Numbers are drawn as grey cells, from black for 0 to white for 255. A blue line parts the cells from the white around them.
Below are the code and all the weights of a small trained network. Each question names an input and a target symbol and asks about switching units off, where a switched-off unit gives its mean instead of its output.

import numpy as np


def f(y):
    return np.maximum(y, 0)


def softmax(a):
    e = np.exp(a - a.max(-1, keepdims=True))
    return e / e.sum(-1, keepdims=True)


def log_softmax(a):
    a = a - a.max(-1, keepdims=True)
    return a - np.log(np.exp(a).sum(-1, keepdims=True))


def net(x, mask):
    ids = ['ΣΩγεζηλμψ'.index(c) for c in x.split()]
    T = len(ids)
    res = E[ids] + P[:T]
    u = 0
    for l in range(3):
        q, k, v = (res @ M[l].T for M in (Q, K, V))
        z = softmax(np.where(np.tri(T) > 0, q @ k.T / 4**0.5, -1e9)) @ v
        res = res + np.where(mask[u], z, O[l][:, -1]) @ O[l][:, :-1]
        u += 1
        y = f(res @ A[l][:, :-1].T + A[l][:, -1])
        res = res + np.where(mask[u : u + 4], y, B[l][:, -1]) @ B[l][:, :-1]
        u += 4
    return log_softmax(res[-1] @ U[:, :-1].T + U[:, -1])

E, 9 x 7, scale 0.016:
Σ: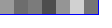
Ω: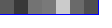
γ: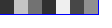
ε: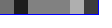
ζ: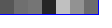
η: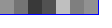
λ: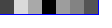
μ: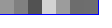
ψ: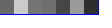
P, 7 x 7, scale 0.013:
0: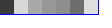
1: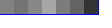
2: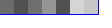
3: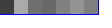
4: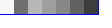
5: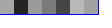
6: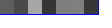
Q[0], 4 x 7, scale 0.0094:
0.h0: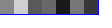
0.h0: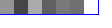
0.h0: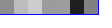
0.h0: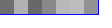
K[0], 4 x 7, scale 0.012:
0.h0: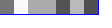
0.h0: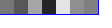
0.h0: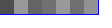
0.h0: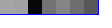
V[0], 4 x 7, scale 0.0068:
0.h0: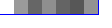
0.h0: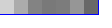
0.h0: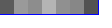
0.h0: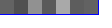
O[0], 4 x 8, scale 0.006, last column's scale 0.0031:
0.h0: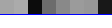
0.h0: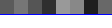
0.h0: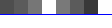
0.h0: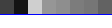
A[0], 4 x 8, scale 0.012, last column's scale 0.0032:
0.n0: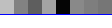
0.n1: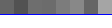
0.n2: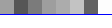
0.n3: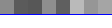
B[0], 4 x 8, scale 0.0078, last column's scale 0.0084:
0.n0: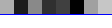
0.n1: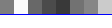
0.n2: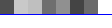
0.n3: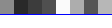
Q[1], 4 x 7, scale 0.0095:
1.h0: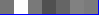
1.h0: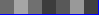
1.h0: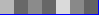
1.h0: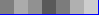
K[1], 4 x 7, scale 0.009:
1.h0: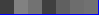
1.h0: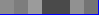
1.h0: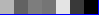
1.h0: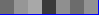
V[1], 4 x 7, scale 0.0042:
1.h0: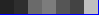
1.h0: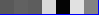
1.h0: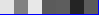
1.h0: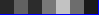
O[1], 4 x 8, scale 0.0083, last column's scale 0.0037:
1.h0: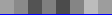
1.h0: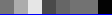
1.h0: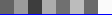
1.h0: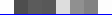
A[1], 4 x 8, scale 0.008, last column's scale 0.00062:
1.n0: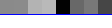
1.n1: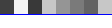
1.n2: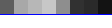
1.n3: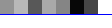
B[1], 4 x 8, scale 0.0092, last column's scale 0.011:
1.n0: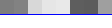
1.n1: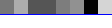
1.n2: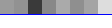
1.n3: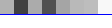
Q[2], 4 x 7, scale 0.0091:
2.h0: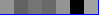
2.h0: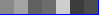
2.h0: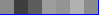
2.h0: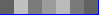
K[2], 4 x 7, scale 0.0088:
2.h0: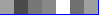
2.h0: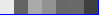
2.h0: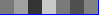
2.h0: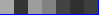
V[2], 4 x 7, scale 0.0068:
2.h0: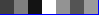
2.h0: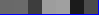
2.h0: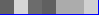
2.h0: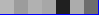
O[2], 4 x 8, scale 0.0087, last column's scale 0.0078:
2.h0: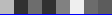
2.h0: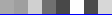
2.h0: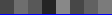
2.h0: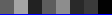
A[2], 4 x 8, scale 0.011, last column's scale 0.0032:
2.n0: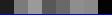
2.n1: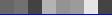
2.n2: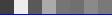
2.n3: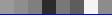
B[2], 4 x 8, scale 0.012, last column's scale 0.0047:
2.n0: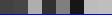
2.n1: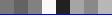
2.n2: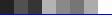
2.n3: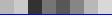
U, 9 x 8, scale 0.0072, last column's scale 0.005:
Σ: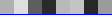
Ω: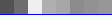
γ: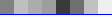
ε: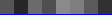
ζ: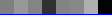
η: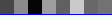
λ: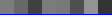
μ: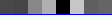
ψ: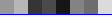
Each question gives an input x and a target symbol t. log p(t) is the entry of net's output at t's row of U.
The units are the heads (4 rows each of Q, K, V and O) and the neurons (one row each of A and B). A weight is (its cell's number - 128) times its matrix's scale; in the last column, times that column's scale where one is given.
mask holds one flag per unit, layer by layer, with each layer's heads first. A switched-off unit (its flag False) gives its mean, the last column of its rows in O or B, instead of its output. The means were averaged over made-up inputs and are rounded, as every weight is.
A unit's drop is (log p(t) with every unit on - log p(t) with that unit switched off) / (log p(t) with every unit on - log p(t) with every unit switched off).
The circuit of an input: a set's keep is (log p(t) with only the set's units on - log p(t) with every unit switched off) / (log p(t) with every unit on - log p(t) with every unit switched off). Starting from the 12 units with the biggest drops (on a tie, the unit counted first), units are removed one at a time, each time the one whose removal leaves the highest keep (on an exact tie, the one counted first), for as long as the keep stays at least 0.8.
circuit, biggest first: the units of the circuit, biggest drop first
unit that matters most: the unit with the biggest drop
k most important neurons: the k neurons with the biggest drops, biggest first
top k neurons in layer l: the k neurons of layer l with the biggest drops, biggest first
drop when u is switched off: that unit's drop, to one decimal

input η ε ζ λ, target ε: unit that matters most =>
1.n2
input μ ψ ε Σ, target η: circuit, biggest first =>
[1.n3; 2.h0; 2.n2]
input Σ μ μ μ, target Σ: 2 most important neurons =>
[1.n1; 0.n0]
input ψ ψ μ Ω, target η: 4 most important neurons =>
[1.n3; 0.n0; 2.n2; 1.n1]
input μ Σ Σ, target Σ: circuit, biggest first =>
[0.n3; 2.n2]
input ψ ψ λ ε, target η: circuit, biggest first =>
[1.n3; 2.h0; 2.n2]
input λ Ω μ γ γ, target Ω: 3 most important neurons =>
[0.n0; 0.n1; 0.n2]
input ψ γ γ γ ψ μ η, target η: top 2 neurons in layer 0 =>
[0.n0; 0.n2]
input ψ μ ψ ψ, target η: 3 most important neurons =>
[2.n2; 1.n1; 1.n2]
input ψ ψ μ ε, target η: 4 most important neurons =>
[1.n3; 0.n0; 2.n2; 0.n2]
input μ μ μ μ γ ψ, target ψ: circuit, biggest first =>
[0.n0; 2.n3]
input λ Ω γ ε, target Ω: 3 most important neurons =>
[2.n0; 2.n3; 0.n2]
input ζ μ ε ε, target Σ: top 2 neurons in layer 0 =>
[0.n3; 0.n0]
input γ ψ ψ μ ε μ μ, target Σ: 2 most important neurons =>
[1.n2; 0.n0]
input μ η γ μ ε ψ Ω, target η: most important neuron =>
[0.n0]
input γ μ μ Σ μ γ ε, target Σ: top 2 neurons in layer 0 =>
[0.n1; 0.n0]
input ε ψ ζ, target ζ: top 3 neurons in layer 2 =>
[2.n0; 2.n3; 2.n2]
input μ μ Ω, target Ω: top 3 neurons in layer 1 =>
[1.n3; 1.n2; 1.n1]
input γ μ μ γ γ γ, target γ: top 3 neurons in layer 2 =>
[2.n3; 2.n2; 2.n1]
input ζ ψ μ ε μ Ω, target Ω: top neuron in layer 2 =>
[2.n3]
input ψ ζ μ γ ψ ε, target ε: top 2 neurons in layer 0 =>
[0.n3; 0.n0]
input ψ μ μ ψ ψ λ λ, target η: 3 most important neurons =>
[1.n3; 2.n2; 0.n0]
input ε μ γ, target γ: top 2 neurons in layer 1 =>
[1.n1; 1.n2]
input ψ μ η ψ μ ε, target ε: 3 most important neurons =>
[0.n3; 1.n2; 2.n0]
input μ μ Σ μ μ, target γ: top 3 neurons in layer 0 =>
[0.n0; 0.n2; 0.n3]
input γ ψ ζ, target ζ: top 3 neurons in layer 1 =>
[1.n1; 1.n2; 1.n0]
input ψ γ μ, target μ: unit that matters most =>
2.n1
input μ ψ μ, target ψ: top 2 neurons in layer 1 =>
[1.n0; 1.n2]
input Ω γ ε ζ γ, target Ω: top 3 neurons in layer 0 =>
[0.n1; 0.n0; 0.n2]
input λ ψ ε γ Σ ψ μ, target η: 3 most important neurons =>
[0.n0; 2.n2; 0.n1]
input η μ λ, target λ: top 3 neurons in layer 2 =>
[2.n0; 2.n2; 2.n3]
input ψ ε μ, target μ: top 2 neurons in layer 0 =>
[0.n3; 0.n0]
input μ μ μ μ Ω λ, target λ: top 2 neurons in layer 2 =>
[2.n0; 2.n2]
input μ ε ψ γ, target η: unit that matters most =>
0.n0
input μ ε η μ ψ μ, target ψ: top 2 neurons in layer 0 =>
[0.n0; 0.n3]
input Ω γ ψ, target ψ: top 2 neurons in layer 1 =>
[1.n1; 1.n0]
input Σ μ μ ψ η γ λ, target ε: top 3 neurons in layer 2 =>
[2.n0; 2.n2; 2.n3]
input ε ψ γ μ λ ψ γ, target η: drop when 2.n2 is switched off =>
0.5
